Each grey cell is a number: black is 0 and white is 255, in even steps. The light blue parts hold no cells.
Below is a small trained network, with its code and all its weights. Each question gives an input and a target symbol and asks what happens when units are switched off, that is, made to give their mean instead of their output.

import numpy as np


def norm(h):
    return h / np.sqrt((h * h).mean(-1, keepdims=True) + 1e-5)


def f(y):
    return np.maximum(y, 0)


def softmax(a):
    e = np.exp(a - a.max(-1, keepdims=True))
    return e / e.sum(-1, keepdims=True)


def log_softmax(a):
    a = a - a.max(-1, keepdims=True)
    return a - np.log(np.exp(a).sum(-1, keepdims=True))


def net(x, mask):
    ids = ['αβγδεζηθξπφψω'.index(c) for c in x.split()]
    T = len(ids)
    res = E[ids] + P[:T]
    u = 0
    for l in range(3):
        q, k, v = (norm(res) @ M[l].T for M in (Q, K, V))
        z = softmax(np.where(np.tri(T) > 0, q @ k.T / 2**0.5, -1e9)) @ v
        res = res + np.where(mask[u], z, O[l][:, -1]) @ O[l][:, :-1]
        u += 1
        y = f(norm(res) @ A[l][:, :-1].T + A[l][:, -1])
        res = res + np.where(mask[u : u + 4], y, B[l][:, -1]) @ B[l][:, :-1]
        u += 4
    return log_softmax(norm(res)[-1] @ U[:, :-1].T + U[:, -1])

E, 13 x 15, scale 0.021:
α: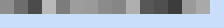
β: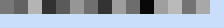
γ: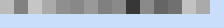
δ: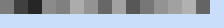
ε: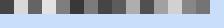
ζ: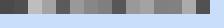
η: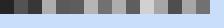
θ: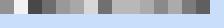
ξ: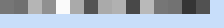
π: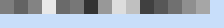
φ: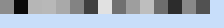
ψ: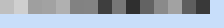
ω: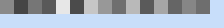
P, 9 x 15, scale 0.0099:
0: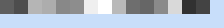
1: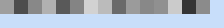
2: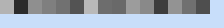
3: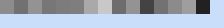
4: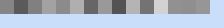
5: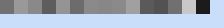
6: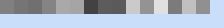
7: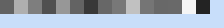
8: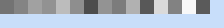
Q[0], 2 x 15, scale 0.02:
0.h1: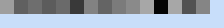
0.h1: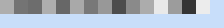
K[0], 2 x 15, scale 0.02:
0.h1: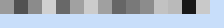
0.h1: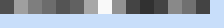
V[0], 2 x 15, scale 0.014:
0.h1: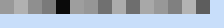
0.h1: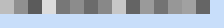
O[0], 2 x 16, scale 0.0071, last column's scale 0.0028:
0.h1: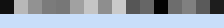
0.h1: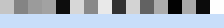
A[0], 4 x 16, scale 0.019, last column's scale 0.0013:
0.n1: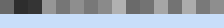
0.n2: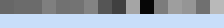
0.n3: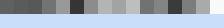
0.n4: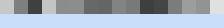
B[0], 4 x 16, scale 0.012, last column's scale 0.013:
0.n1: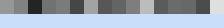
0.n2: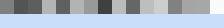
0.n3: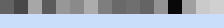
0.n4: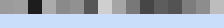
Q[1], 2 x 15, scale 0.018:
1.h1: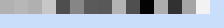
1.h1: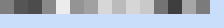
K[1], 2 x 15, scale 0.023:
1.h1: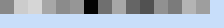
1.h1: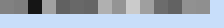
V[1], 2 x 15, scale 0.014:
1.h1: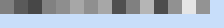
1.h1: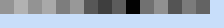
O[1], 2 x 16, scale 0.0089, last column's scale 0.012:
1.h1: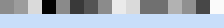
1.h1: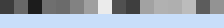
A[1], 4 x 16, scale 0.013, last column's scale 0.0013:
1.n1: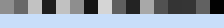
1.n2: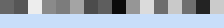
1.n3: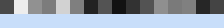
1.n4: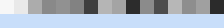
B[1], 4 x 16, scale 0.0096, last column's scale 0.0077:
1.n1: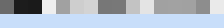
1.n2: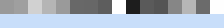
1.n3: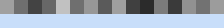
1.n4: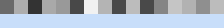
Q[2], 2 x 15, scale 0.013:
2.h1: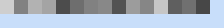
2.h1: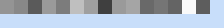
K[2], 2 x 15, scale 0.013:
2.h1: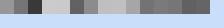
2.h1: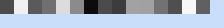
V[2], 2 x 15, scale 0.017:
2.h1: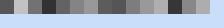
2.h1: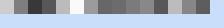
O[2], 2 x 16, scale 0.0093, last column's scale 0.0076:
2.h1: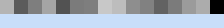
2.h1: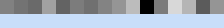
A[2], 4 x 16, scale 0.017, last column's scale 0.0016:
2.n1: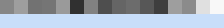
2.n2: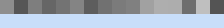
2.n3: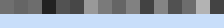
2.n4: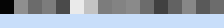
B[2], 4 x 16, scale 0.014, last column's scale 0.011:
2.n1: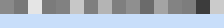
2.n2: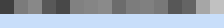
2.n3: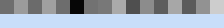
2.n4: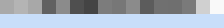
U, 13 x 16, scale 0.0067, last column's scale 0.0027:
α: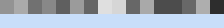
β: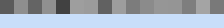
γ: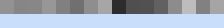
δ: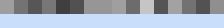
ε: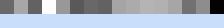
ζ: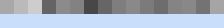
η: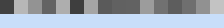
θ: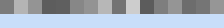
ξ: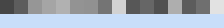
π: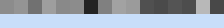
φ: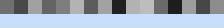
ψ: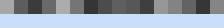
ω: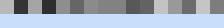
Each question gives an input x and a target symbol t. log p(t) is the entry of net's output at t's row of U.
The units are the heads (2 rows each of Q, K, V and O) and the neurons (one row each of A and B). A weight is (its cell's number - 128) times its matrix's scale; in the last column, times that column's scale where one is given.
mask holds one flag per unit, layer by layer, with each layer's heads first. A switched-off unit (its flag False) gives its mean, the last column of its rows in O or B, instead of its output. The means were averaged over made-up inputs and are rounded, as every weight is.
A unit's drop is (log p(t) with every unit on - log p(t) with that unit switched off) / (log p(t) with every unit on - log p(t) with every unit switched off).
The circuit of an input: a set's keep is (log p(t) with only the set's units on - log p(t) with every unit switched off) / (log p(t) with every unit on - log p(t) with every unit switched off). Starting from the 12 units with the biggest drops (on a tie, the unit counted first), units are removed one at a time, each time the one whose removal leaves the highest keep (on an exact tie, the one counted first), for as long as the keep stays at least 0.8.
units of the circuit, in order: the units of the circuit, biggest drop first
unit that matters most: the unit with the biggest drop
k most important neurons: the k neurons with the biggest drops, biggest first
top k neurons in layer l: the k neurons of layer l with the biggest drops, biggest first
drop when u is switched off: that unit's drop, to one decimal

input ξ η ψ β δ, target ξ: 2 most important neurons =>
2.n1, 2.n4
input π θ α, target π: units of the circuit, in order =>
0.h1, 2.n4, 0.n4
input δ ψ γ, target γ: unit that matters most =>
1.n4
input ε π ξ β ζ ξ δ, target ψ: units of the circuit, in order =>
0.h1, 2.h1
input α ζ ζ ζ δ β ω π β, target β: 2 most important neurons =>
0.n2, 0.n3
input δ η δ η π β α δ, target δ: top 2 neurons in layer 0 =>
0.n1, 0.n2
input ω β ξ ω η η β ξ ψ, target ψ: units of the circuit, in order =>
2.h1, 1.n3
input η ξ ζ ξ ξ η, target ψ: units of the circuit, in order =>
0.h1, 2.h1, 0.n2
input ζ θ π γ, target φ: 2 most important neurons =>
0.n4, 2.n3
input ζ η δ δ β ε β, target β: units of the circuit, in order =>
0.n2, 2.n2
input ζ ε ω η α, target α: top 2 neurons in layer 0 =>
0.n4, 0.n3
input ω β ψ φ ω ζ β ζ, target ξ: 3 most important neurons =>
0.n3, 2.n4, 1.n2
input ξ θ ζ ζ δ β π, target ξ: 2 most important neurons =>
2.n1, 2.n4
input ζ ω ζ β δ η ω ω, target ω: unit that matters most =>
0.h1
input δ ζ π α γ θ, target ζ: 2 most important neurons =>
0.n4, 2.n4
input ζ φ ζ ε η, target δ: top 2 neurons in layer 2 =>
2.n3, 2.n4
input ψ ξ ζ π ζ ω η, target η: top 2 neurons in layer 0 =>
0.n2, 0.n1
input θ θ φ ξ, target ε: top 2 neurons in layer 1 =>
1.n1, 1.n4
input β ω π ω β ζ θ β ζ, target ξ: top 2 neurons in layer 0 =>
0.n3, 0.n4
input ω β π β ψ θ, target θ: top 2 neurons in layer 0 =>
0.n3, 0.n2
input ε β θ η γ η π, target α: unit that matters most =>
2.h1
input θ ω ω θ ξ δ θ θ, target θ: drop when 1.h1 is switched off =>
0.2
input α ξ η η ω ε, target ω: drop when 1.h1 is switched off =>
-0.1
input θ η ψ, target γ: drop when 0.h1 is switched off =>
0.2
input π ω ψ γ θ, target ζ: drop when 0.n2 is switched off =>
0.0
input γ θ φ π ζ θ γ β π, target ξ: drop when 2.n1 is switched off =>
0.4
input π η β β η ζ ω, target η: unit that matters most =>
0.h1
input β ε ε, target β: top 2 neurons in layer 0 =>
0.n2, 0.n1
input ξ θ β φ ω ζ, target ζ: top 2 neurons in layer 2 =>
2.n1, 2.n3
